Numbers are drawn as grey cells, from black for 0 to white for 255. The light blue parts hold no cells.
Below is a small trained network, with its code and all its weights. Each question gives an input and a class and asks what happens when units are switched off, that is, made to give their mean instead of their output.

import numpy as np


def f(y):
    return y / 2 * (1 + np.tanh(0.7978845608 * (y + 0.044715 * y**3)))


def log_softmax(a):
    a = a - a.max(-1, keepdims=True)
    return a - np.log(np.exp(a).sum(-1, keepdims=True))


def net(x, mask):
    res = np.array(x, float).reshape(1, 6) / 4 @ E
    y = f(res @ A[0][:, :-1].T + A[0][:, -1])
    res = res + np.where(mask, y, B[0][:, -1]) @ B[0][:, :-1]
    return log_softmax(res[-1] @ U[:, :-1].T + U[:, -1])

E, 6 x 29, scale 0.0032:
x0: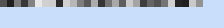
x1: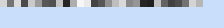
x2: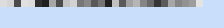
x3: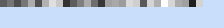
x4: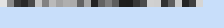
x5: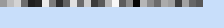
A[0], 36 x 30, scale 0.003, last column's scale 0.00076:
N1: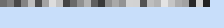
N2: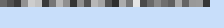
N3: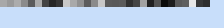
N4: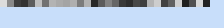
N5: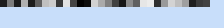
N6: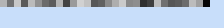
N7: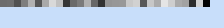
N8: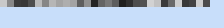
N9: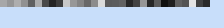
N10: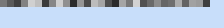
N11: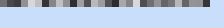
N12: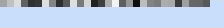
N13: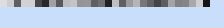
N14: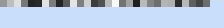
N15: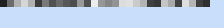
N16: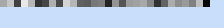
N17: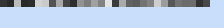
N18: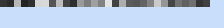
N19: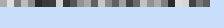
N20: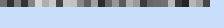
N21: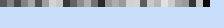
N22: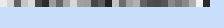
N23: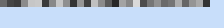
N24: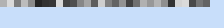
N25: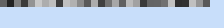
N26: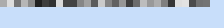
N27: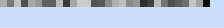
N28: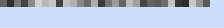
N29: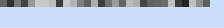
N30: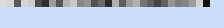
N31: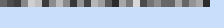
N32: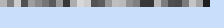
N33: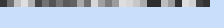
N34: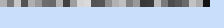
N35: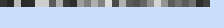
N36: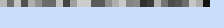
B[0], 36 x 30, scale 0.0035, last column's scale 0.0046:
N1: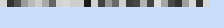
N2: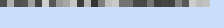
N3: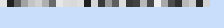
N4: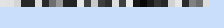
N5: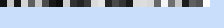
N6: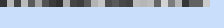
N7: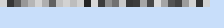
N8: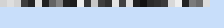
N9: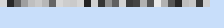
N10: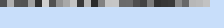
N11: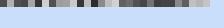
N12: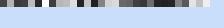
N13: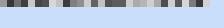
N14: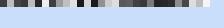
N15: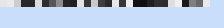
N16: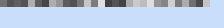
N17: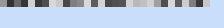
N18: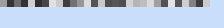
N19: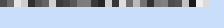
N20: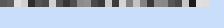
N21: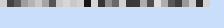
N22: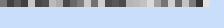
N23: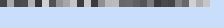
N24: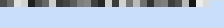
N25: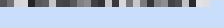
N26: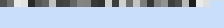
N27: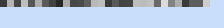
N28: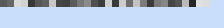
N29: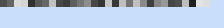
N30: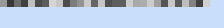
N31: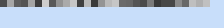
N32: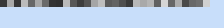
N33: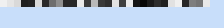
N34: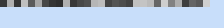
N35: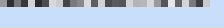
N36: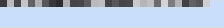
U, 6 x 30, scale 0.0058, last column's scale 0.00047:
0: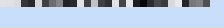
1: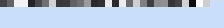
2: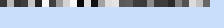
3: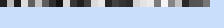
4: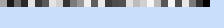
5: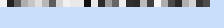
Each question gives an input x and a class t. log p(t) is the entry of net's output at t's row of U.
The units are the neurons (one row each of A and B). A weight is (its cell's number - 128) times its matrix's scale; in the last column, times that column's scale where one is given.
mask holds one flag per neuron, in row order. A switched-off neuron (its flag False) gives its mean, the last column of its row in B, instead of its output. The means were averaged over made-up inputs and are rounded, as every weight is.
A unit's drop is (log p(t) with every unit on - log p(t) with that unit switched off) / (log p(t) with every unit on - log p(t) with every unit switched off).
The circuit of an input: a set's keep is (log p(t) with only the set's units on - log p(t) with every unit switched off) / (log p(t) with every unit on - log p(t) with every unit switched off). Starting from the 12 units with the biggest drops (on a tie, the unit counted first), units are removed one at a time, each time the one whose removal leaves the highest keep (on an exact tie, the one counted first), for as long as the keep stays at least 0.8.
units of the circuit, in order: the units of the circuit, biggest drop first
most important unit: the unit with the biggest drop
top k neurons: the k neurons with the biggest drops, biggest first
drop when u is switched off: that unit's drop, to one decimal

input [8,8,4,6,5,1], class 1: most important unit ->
N20
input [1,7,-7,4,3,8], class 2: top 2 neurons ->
[N12 N14]
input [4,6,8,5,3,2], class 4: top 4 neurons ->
[N13 N22 N30 N5]
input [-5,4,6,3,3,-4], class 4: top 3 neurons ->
[N22 N13 N30]
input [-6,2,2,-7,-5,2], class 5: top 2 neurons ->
[N3 N9]
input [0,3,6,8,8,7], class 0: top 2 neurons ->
[N4 N8]
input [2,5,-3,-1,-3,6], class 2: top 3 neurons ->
[N14 N12 N5]
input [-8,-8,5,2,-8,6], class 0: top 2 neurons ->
[N15 N33]
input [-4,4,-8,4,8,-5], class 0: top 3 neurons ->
[N4 N8 N22]
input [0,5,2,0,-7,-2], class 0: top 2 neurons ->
[N33 N15]
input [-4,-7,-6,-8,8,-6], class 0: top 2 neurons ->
[N8 N4]
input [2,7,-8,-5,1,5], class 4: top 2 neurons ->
[N18 N35]
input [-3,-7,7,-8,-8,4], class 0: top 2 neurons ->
[N33 N15]
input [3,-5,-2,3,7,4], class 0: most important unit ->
N8
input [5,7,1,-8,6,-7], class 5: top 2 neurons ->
[N3 N9]
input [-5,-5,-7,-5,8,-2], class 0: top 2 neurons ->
[N8 N4]
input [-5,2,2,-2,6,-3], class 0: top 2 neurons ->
[N4 N8]
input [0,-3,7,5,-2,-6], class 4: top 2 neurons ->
[N16 N13]
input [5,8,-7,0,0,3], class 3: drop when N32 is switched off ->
0.1
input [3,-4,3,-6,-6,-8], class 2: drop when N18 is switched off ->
0.0
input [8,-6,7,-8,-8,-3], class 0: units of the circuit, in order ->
[N33]
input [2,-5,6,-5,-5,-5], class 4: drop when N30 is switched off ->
0.2
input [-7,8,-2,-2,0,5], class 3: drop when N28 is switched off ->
0.1
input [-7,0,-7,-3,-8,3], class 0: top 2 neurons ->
[N15 N33]
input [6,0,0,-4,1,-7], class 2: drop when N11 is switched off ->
0.3
